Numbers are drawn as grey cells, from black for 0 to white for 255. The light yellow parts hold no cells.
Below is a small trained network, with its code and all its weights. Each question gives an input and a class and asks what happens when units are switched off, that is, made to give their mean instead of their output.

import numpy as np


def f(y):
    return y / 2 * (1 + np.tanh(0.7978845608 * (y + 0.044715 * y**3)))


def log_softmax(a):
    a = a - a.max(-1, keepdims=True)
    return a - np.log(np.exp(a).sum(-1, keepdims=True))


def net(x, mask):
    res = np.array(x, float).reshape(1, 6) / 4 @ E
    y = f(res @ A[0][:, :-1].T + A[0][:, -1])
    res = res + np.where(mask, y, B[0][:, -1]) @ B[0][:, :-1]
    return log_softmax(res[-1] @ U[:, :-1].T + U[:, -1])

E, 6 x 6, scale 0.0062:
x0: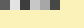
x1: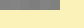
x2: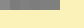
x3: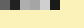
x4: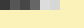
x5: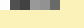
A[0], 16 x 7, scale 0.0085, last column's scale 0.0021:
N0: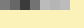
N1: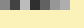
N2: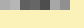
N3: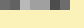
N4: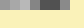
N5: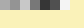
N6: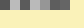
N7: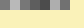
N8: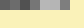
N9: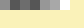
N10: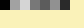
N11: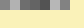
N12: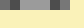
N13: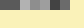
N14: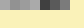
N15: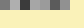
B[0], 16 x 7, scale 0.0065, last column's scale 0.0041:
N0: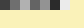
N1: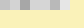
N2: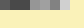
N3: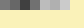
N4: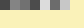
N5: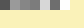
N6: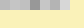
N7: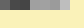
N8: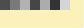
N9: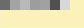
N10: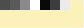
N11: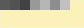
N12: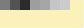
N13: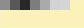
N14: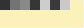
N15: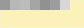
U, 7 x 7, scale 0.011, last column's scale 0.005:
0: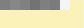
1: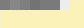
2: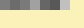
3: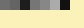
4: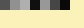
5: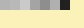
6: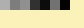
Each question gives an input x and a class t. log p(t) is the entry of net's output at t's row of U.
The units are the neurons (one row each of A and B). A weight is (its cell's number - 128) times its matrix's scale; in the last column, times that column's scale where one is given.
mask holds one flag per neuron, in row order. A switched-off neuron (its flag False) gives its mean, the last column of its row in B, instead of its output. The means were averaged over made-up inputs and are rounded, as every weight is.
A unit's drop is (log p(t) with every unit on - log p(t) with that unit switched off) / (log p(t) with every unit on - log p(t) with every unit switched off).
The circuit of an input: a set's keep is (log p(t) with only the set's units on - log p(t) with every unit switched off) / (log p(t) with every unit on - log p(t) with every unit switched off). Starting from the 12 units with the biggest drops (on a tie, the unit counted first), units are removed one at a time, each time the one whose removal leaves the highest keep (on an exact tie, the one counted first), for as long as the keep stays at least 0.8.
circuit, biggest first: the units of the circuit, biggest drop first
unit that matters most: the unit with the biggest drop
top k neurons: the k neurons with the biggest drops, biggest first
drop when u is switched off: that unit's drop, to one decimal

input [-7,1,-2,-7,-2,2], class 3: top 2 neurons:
[N2; N11]
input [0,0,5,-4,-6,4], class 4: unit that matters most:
N14
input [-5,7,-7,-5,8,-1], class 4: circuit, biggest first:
[N8; N0]
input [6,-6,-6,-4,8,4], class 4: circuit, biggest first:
[N0; N8]
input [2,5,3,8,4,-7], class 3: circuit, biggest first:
[N13; N12]
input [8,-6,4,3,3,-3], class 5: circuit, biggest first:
[N6; N15]
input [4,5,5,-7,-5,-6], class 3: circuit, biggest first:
[N7; N11]
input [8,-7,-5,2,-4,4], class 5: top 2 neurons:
[N6; N15]
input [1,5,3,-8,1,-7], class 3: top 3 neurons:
[N7; N11; N2]
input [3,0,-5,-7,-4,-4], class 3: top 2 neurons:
[N7; N11]
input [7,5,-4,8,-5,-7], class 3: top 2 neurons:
[N13; N3]
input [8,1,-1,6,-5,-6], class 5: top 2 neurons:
[N6; N15]
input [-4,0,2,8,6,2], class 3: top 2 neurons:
[N12; N13]
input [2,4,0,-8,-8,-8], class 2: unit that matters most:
N10
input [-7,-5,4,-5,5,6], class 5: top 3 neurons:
[N1; N9; N14]
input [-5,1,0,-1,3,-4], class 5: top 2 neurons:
[N1; N14]
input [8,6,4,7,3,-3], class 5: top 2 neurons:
[N6; N15]
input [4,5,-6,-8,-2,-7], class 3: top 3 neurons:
[N7; N11; N2]
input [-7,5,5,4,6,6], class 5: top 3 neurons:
[N1; N14; N9]
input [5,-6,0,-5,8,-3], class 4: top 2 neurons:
[N8; N0]
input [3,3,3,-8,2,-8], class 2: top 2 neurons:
[N10; N13]
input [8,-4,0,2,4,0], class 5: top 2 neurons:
[N6; N15]
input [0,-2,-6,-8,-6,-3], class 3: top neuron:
[N7]
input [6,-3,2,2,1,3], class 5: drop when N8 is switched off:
0.0
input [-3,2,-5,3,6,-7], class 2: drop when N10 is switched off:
0.9
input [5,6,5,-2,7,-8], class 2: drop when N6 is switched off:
-0.1
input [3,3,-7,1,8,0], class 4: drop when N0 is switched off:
0.2
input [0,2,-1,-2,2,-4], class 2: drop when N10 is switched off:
0.4
